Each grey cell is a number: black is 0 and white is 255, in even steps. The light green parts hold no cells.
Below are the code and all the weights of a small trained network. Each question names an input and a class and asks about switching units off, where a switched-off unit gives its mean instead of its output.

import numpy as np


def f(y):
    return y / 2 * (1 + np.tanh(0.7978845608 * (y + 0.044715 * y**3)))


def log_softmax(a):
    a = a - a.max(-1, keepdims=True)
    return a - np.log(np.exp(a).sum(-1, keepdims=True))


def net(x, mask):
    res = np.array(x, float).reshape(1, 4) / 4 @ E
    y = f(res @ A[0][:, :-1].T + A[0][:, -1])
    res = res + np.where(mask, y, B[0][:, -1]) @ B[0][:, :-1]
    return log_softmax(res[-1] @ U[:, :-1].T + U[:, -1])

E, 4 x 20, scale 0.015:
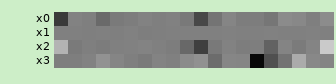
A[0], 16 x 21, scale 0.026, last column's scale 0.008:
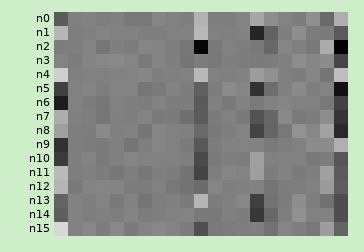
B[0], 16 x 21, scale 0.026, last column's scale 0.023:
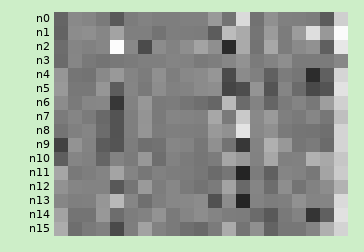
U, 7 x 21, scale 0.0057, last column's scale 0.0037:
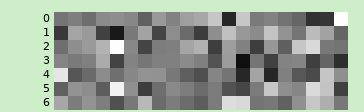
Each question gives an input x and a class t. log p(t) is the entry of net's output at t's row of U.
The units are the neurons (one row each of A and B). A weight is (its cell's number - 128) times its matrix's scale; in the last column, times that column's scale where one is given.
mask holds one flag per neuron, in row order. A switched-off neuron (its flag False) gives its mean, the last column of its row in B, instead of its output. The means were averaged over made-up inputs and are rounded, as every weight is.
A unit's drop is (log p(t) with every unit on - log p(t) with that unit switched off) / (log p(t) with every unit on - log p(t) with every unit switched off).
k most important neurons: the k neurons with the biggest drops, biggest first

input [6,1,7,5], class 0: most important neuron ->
(n2)
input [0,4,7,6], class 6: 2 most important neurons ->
(n1 n15)
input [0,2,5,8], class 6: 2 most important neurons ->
(n1 n8)
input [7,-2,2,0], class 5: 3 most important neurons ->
(n2 n10 n4)
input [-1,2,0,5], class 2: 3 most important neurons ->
(n1 n13 n15)
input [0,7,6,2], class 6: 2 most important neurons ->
(n15 n4)
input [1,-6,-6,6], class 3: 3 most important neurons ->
(n5 n2 n14)
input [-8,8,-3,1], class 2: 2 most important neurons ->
(n1 n5)
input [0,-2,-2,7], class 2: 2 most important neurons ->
(n1 n13)
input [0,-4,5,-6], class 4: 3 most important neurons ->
(n1 n15 n11)
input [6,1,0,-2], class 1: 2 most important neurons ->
(n6 n13)
